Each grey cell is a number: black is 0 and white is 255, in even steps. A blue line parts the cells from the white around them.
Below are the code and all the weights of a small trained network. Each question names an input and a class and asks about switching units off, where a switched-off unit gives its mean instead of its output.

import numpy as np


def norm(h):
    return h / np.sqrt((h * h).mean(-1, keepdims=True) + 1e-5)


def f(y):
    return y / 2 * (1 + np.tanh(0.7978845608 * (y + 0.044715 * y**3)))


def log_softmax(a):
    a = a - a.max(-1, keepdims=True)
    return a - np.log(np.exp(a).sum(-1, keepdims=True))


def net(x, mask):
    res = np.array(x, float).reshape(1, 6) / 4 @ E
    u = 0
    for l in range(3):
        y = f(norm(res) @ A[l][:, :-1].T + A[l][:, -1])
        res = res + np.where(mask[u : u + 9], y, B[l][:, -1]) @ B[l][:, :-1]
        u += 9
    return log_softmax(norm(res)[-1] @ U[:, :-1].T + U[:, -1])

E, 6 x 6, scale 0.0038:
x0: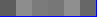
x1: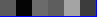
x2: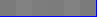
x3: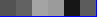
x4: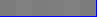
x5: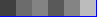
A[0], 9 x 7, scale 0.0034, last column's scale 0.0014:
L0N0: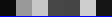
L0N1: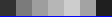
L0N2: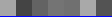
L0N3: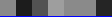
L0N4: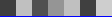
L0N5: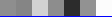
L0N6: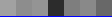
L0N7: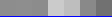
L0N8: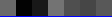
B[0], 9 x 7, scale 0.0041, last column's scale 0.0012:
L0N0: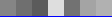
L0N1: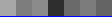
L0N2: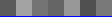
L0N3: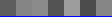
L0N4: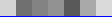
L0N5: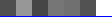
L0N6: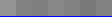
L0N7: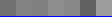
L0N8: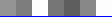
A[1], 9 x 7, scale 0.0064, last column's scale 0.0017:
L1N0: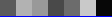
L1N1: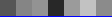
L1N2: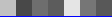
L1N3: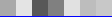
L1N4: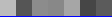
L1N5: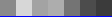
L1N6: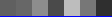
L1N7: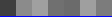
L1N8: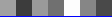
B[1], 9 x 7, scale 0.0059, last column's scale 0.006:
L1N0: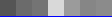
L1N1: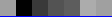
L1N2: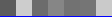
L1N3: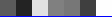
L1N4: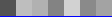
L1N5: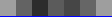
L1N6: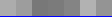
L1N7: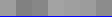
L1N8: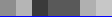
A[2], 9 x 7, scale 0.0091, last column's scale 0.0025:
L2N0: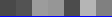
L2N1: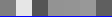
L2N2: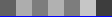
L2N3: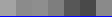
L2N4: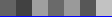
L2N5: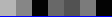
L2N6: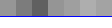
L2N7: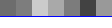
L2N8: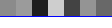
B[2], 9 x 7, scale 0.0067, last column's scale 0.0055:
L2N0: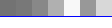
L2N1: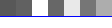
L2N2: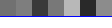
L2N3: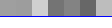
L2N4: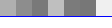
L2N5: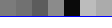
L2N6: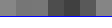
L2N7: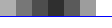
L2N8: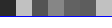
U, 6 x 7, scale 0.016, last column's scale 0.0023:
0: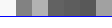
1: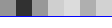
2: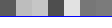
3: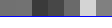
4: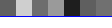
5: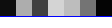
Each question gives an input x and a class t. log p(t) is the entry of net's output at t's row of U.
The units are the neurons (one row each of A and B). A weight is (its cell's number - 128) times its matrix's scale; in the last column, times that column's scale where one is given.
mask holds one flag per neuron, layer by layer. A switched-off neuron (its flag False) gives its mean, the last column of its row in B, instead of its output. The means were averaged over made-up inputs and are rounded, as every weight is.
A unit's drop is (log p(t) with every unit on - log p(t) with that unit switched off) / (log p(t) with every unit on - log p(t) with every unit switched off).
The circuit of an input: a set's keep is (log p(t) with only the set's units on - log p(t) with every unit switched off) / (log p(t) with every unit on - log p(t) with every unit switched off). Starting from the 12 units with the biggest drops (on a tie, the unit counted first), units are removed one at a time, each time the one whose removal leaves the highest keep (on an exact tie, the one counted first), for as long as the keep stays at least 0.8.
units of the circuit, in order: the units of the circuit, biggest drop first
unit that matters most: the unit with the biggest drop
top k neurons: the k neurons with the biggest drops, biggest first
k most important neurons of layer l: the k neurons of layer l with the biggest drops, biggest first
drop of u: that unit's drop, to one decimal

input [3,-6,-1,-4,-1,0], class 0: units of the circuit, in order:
(L1N3; L2N7)
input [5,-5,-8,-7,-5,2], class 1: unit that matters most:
L1N3
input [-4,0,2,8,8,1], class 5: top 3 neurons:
(L1N3; L2N0; L0N5)
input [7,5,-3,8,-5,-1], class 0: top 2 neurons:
(L2N7; L1N1)
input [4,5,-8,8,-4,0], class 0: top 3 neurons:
(L2N7; L1N1; L1N0)
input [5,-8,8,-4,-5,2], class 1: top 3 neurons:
(L1N3; L2N0; L1N0)
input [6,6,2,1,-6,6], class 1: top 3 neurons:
(L0N8; L2N7; L1N5)
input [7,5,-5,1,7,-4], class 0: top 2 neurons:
(L0N8; L2N0)
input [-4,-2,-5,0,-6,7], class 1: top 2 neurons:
(L1N8; L1N2)
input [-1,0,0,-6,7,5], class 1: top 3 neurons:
(L1N3; L2N7; L1N5)
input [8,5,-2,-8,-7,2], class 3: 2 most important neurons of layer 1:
(L1N1; L1N8)
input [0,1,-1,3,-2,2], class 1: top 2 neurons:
(L1N8; L2N0)
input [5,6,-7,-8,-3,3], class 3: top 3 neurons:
(L1N1; L1N8; L2N5)
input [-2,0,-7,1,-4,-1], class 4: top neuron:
(L1N3)
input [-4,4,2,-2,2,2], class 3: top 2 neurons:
(L1N1; L2N5)
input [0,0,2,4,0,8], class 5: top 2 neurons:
(L1N3; L0N0)
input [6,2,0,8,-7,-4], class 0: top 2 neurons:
(L1N8; L1N2)
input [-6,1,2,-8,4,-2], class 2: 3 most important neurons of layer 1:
(L1N8; L1N2; L1N4)
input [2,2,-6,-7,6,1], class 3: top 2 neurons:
(L1N8; L1N1)
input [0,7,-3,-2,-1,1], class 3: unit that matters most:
L1N8
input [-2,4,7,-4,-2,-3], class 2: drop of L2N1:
0.2
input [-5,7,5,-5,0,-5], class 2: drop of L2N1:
0.1
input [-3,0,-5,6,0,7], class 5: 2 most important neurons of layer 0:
(L0N0; L0N5)
